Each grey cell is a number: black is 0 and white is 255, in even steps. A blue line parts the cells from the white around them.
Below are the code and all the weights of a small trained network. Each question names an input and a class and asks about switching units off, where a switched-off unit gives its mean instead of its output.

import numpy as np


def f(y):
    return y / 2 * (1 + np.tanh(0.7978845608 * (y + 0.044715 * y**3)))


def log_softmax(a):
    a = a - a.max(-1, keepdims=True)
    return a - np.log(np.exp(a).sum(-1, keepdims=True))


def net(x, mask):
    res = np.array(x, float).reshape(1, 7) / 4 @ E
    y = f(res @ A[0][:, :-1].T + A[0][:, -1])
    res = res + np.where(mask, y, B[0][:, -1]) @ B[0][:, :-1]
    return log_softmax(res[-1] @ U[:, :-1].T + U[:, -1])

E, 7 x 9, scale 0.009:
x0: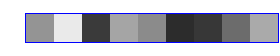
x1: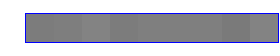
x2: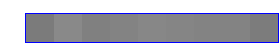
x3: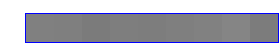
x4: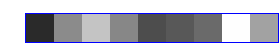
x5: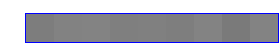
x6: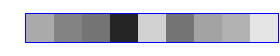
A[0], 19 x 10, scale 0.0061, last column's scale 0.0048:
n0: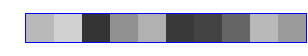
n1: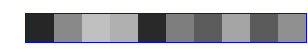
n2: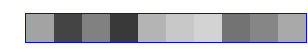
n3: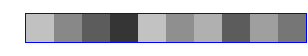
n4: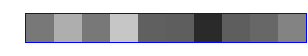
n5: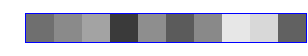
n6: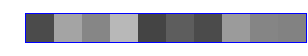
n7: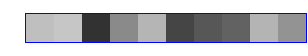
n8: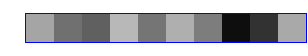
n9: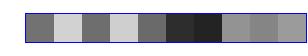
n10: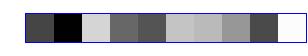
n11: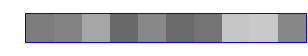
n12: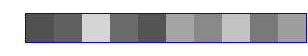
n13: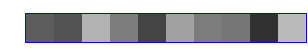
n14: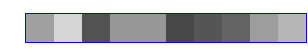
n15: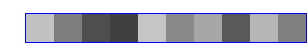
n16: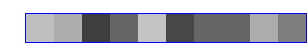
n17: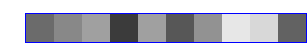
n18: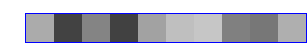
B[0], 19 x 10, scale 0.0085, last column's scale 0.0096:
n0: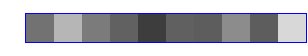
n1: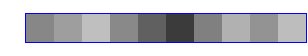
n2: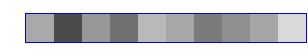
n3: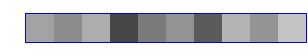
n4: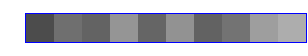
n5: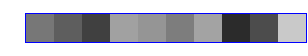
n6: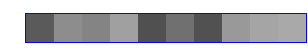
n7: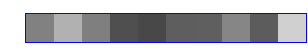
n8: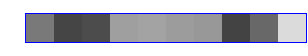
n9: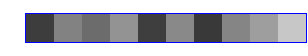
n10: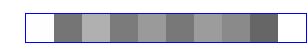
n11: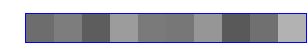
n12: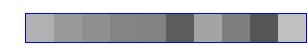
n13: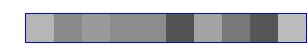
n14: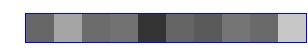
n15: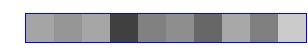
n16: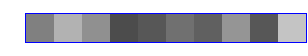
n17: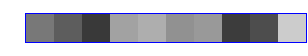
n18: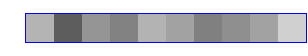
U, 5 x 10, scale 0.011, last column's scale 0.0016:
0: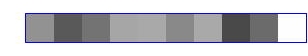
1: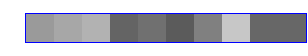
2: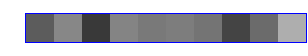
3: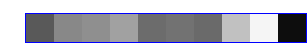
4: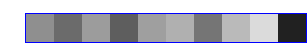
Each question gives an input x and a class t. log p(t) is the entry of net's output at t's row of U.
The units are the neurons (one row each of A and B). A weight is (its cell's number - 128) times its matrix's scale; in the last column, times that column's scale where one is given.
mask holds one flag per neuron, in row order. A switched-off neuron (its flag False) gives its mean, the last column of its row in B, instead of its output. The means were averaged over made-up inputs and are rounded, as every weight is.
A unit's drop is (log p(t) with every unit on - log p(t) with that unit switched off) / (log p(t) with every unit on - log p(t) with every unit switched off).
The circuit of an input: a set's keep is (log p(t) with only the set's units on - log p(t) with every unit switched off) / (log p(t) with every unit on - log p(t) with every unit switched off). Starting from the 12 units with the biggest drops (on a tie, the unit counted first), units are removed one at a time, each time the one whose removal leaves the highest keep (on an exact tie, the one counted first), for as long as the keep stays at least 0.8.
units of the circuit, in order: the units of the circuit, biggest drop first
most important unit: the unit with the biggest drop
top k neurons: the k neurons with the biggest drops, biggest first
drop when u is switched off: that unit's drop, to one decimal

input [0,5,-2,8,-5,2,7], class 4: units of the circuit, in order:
n2; n3
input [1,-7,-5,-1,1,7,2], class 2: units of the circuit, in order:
n10; n1
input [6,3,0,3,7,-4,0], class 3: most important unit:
n6
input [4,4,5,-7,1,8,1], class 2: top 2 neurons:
n10; n1
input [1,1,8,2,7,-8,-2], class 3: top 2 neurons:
n6; n9
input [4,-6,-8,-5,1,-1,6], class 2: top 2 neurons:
n17; n5
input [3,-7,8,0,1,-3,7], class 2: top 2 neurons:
n17; n5
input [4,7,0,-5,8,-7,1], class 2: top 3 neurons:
n5; n17; n11
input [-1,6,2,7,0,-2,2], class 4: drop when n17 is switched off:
0.2
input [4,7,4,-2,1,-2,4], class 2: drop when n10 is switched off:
0.3
